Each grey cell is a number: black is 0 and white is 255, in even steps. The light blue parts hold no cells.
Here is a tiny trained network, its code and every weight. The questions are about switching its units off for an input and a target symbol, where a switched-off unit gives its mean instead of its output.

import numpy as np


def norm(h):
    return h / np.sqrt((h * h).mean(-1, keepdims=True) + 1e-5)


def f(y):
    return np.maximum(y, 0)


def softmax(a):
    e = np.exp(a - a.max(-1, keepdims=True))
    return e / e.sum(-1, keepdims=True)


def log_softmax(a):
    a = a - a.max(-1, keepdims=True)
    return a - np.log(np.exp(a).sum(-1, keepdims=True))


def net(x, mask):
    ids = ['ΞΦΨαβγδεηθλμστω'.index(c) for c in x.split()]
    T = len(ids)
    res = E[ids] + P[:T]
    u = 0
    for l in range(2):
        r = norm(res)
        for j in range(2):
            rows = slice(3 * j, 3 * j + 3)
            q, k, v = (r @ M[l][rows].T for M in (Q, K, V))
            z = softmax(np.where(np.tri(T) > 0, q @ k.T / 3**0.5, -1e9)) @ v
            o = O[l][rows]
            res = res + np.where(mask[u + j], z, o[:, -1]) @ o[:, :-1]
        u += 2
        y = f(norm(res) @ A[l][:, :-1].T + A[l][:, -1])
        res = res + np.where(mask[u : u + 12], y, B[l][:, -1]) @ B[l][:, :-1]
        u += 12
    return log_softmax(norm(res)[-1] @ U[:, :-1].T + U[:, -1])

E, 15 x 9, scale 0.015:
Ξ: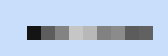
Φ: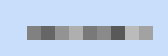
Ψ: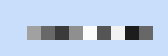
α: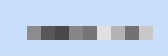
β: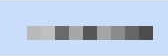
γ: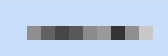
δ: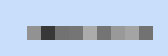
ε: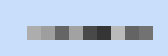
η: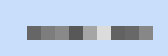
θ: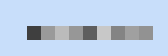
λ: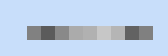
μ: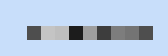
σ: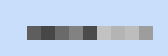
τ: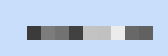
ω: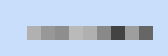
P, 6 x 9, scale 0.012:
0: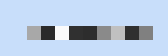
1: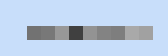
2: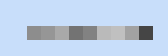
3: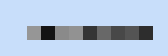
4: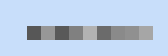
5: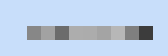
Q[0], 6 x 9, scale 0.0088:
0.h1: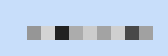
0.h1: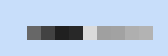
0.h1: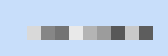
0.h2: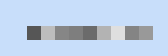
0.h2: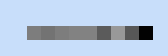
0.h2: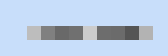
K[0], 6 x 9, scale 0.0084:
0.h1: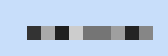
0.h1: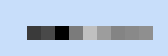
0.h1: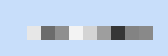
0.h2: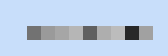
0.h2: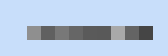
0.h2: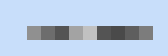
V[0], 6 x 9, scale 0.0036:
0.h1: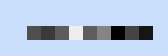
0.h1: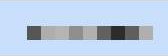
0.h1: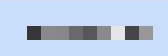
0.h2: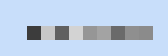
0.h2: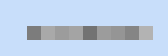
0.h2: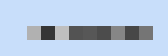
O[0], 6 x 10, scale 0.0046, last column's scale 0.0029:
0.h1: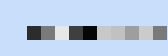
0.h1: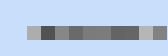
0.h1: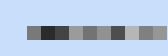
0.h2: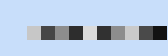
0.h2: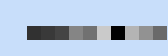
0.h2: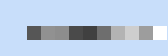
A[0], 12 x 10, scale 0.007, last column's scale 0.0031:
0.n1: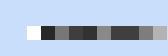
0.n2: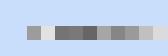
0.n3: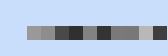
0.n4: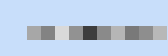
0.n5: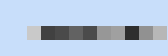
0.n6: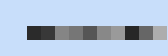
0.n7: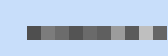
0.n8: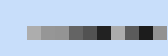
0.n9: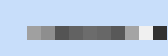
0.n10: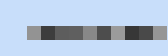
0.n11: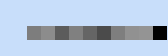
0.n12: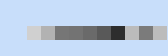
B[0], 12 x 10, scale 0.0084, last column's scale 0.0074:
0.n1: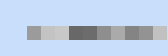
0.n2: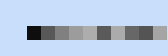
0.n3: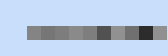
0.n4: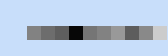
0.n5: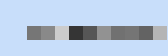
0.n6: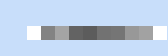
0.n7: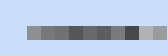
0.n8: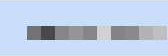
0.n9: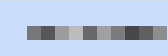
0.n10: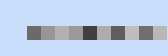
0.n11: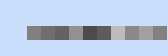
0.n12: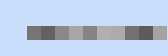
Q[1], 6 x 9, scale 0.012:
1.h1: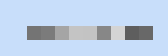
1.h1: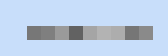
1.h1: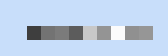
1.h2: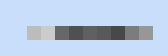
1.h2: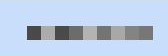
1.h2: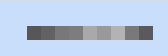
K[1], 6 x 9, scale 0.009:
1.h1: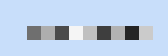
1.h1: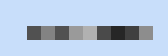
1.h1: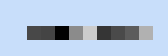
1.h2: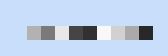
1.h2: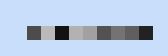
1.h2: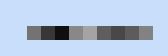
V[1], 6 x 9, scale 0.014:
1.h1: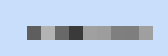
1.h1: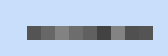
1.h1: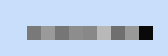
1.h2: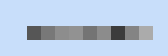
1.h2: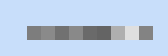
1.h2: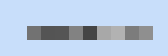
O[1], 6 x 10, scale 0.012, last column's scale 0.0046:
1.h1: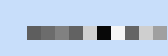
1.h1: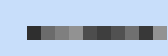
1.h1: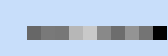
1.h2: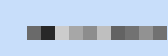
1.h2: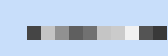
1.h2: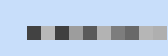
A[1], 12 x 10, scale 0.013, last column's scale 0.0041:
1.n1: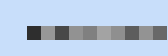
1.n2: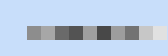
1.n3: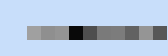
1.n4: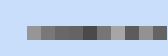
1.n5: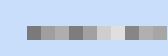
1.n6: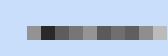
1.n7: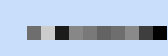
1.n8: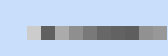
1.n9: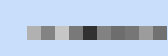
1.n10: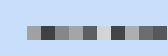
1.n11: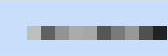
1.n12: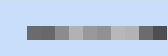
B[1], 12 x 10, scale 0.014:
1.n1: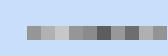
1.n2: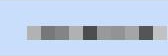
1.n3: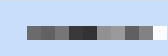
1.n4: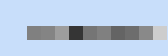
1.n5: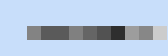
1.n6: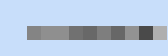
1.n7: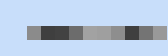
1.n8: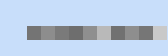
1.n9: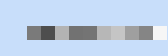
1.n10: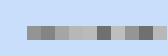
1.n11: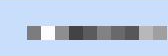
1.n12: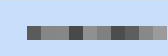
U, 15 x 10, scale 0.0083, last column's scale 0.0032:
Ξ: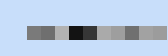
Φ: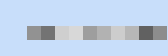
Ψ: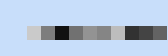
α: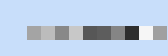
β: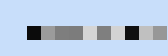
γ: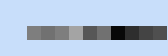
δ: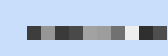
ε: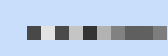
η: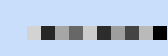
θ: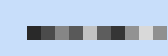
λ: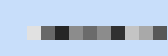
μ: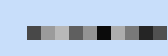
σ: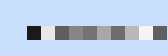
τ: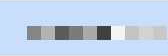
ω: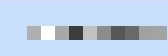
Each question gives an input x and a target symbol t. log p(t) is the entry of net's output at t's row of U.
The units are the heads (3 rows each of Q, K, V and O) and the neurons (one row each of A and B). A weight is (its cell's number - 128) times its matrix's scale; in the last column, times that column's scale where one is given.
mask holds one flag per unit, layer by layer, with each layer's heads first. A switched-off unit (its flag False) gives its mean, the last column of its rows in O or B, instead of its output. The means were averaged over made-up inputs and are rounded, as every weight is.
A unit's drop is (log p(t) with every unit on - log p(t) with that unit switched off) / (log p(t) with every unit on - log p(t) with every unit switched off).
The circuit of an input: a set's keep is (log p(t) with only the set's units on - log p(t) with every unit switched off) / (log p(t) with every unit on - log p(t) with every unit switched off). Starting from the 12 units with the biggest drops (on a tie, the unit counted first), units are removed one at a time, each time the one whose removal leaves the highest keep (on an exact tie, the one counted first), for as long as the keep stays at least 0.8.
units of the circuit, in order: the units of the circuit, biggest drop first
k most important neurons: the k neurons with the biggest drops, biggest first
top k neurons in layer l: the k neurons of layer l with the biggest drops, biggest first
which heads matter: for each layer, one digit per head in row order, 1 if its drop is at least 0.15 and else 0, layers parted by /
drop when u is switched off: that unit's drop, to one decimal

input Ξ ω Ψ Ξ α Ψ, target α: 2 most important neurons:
[1.n1; 0.n6]
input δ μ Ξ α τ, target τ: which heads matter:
00 / 10
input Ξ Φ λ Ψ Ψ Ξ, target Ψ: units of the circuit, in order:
[1.h2; 1.n7]
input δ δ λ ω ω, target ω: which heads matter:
01 / 01
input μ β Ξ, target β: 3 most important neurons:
[0.n2; 1.n7; 1.n1]
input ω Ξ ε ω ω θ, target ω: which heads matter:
01 / 11
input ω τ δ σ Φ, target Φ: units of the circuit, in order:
[1.n10; 1.h1]
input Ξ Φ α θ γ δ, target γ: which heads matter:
00 / 01
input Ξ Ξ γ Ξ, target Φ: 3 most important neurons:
[0.n9; 1.n10; 0.n2]
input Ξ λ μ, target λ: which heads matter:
10 / 10
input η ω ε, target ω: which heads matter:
10 / 11
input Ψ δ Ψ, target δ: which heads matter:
10 / 01
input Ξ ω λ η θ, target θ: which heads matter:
01 / 01
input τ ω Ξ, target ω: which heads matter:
00 / 11
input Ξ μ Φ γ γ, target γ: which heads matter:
00 / 00
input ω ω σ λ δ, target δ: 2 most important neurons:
[0.n6; 0.n10]
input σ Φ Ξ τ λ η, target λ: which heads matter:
00 / 10
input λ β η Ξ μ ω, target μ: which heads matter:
10 / 10
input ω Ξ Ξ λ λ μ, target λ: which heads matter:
00 / 10
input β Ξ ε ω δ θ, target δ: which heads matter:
00 / 01
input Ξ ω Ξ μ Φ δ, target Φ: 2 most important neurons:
[1.n10; 0.n9]
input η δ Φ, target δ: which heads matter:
10 / 01
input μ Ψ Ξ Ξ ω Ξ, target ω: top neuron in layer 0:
[0.n10]
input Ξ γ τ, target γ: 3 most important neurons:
[0.n9; 0.n6; 0.n3]
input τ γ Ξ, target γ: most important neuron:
[0.n9]
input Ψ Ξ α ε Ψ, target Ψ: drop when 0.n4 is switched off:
0.1
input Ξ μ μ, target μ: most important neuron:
[0.n6]
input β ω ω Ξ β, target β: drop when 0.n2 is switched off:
0.5
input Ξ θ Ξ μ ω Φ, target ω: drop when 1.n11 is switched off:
0.3
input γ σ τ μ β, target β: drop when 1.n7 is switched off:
0.1
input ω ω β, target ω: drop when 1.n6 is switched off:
0.0
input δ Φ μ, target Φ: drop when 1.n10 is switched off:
0.2
